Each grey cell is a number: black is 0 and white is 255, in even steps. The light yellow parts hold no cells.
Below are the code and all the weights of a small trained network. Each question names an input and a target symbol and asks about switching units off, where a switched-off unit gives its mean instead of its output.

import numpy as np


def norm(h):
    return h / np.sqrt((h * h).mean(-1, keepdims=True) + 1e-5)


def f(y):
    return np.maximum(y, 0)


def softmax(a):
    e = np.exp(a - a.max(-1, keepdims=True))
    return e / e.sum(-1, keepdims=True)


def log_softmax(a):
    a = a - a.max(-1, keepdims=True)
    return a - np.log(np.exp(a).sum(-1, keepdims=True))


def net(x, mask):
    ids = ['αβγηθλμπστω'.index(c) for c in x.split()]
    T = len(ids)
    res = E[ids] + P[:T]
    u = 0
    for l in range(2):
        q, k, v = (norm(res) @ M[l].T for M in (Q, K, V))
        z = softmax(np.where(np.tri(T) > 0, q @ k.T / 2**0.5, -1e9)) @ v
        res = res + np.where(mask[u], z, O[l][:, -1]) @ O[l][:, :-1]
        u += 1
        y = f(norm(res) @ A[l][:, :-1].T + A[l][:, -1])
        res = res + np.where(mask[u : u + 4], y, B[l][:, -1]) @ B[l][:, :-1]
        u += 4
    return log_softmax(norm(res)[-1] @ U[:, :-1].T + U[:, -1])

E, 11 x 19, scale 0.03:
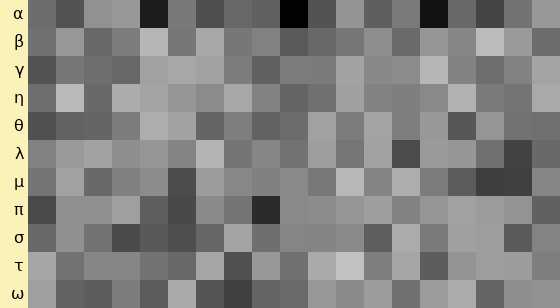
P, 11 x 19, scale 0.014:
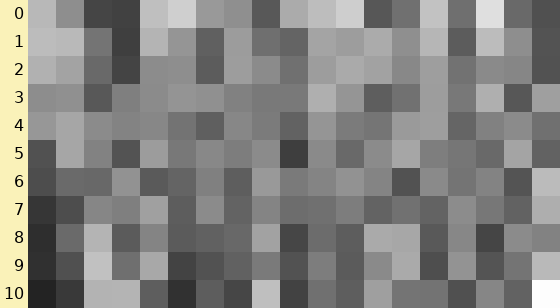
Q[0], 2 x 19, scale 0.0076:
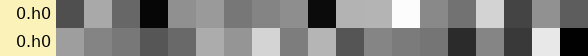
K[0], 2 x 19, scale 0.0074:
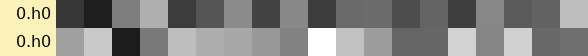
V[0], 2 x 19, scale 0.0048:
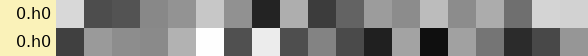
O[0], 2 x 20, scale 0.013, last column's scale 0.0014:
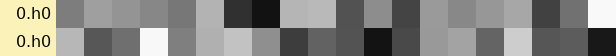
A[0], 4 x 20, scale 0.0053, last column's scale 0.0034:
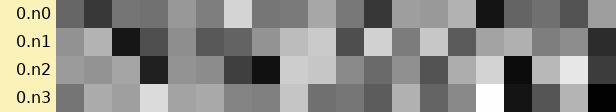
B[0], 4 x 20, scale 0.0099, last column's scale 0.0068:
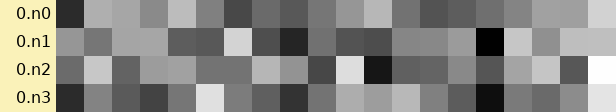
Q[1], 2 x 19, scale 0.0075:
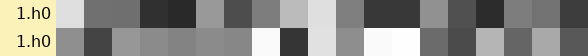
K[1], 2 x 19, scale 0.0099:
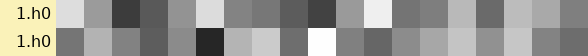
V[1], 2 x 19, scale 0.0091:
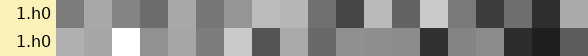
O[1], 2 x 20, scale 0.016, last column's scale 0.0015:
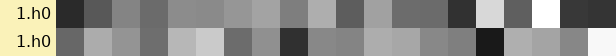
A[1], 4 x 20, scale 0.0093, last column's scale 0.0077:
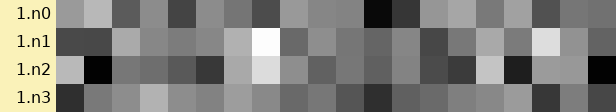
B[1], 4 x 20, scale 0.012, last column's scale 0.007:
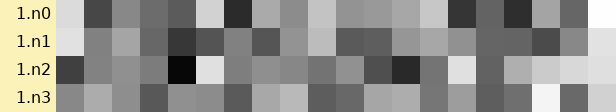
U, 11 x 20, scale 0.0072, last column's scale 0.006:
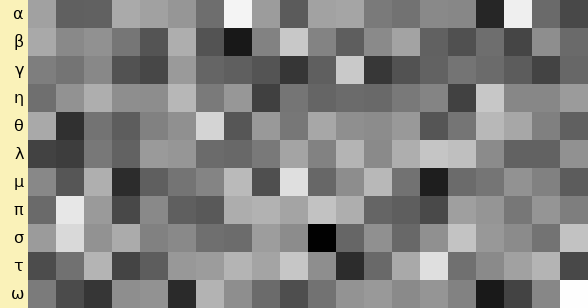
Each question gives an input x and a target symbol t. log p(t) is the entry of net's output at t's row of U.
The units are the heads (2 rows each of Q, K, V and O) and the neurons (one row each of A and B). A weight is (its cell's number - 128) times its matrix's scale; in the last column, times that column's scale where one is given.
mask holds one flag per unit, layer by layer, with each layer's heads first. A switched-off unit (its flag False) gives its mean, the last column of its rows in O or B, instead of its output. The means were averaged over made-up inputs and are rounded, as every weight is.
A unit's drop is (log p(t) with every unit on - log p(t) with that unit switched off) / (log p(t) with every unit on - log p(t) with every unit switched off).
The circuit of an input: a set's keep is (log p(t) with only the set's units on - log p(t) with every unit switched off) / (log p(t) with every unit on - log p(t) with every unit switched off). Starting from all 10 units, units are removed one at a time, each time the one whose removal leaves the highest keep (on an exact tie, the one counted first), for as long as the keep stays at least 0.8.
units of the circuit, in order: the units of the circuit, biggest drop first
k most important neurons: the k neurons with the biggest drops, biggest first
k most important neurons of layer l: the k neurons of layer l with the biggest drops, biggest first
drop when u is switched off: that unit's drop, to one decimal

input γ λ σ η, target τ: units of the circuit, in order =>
[1.h0, 1.n2, 0.h0]
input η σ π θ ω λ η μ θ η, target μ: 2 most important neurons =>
[1.n1, 0.n3]
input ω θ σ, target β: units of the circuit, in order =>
[1.h0, 1.n0]
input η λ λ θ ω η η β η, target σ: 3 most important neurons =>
[0.n2, 1.n1, 1.n0]
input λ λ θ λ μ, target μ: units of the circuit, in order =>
[1.h0, 0.h0, 1.n1]
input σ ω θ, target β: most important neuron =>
[1.n0]
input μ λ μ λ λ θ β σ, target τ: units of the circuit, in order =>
[0.h0, 1.n2, 1.h0]
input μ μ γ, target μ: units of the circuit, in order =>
[1.h0, 1.n1]
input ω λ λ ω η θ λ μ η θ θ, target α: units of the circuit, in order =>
[1.n3, 1.h0]
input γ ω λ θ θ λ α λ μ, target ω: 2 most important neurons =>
[1.n2, 1.n0]
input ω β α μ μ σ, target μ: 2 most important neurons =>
[0.n1, 1.n2]
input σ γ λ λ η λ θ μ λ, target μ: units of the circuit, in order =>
[1.h0, 0.n3, 1.n1]
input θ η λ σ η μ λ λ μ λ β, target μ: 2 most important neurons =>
[0.n3, 1.n1]
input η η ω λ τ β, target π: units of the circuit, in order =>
[0.h0]
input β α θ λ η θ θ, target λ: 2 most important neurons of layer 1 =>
[1.n0, 1.n2]
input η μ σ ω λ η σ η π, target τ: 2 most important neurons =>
[1.n2, 0.n1]
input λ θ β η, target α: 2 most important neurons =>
[0.n0, 1.n3]
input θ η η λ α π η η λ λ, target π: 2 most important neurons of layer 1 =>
[1.n2, 1.n0]
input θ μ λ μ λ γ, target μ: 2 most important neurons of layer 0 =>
[0.n3, 0.n2]
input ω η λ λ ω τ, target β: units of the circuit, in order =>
[1.h0]
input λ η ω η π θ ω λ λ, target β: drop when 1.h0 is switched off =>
0.5
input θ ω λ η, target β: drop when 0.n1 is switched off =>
0.1
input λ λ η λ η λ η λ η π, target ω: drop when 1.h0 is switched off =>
0.4
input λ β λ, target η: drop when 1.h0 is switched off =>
0.7
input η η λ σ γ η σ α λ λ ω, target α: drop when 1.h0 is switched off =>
0.2
